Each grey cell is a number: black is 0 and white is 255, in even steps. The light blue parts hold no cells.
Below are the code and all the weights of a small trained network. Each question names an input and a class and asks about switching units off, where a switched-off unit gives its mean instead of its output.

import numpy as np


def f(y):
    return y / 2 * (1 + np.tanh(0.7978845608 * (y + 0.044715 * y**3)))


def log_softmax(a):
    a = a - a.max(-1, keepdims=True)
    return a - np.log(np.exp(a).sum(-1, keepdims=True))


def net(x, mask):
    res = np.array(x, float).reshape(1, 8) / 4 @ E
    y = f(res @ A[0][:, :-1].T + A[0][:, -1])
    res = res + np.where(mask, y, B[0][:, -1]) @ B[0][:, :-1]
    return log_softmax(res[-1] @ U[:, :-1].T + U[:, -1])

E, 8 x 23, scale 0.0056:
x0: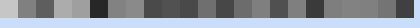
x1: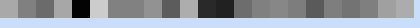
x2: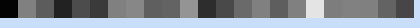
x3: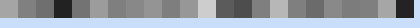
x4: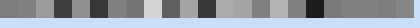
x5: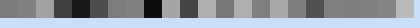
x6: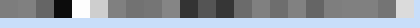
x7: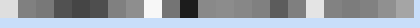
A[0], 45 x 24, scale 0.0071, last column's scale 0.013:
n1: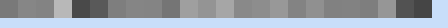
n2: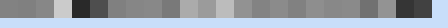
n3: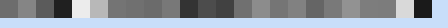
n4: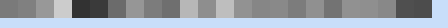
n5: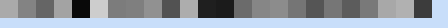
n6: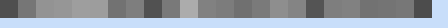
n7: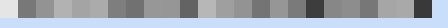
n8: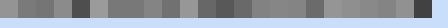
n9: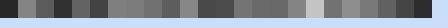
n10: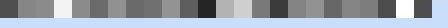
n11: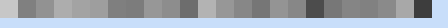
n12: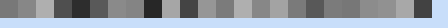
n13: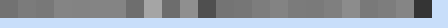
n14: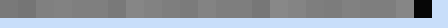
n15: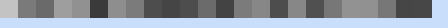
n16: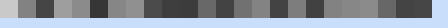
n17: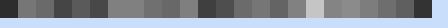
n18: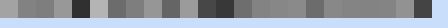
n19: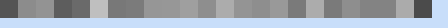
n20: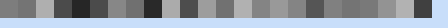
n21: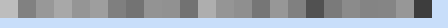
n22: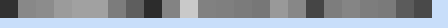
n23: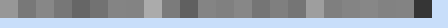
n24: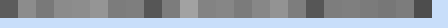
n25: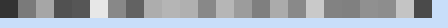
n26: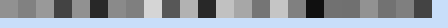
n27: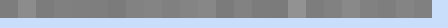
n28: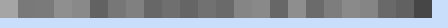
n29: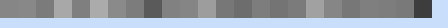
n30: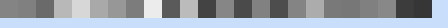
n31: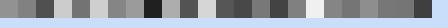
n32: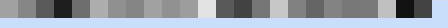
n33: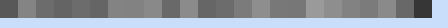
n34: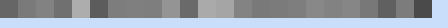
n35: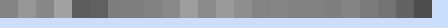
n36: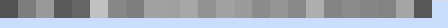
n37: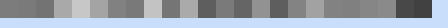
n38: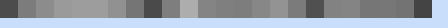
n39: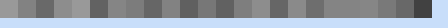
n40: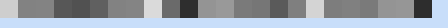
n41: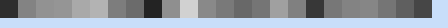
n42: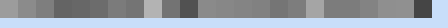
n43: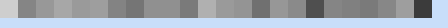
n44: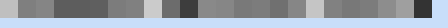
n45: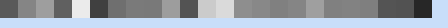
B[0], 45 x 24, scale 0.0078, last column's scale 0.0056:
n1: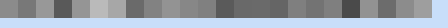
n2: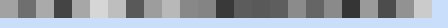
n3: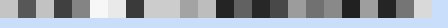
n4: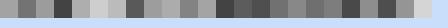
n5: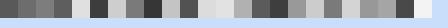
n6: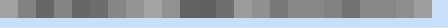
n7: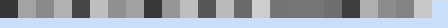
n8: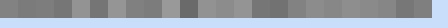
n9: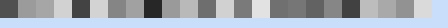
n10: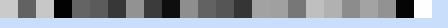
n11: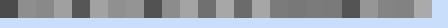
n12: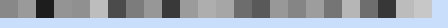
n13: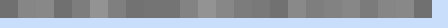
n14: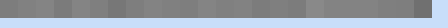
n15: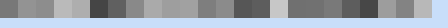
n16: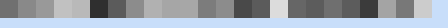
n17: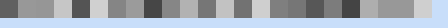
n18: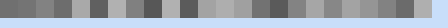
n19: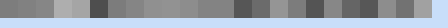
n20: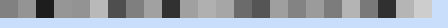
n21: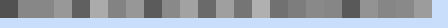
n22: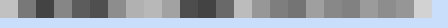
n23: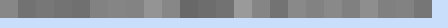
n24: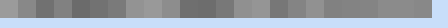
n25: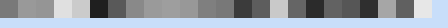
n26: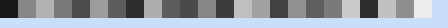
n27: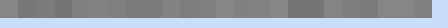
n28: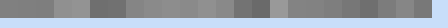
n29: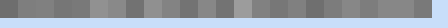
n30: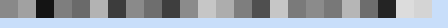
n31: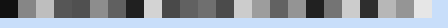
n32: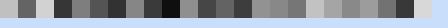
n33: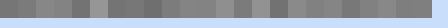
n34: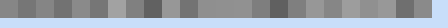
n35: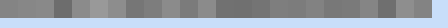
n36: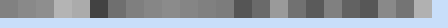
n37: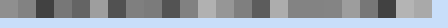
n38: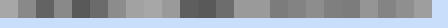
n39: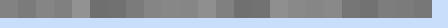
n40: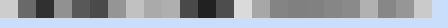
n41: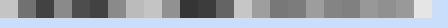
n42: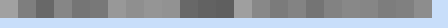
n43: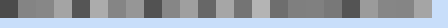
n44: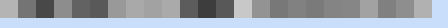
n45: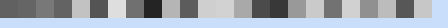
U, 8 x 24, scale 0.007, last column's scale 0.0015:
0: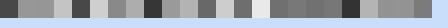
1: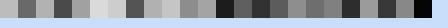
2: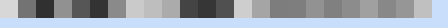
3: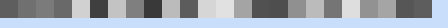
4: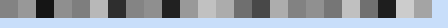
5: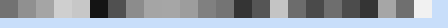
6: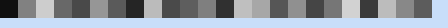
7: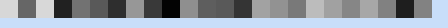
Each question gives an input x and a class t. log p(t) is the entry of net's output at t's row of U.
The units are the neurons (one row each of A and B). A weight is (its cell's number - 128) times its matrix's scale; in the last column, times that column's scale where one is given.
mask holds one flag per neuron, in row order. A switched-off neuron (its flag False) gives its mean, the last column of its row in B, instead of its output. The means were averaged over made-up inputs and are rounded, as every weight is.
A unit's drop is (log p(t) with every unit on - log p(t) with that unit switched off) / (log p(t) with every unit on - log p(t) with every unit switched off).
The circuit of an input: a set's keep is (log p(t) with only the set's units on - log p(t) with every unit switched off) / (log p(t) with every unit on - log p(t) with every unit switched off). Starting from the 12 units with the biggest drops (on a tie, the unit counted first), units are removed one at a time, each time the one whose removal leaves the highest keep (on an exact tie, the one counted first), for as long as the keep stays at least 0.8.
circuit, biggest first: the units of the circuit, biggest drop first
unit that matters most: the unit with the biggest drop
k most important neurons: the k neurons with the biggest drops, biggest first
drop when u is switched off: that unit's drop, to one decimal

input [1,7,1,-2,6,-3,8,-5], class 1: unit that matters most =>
n3
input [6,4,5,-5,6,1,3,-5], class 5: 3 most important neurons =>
[n16 n15 n31]
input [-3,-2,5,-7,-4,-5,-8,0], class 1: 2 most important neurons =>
[n4 n2]
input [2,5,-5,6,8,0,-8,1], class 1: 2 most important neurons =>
[n2 n4]
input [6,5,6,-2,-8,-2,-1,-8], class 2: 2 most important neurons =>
[n41 n22]
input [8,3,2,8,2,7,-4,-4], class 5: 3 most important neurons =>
[n16 n15 n10]
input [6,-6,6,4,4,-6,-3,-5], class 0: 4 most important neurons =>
[n9 n5 n17 n25]
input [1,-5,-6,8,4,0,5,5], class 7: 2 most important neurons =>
[n32 n9]
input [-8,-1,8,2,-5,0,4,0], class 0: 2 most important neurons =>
[n9 n17]
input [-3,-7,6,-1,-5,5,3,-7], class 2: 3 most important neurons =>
[n41 n22 n5]
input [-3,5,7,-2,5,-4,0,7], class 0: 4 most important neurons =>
[n9 n17 n41 n22]
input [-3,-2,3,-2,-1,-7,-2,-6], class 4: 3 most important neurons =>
[n30 n37 n40]
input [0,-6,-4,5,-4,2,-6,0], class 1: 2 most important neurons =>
[n2 n5]
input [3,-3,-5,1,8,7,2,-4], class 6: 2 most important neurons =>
[n26 n30]
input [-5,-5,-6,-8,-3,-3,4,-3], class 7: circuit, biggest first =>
[n10]
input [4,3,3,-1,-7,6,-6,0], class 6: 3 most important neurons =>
[n31 n3 n30]
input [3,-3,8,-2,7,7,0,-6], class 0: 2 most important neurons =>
[n9 n17]
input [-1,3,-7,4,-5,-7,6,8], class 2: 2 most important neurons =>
[n40 n44]
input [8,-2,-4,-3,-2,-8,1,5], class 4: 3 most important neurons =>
[n30 n37 n25]
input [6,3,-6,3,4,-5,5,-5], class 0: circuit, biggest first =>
[n7]
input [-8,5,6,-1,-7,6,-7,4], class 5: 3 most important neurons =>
[n25 n36 n3]
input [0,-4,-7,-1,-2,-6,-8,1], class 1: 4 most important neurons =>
[n2 n4 n9 n1]
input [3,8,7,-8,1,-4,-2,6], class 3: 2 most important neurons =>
[n5 n18]
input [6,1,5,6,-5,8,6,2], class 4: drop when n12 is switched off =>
0.2
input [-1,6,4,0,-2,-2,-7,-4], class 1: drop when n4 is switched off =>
0.2
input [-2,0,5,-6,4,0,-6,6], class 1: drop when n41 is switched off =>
0.1
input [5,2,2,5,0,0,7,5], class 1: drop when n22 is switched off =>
0.0
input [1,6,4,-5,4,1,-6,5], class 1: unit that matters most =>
n4
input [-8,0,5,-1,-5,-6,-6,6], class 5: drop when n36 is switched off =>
0.1
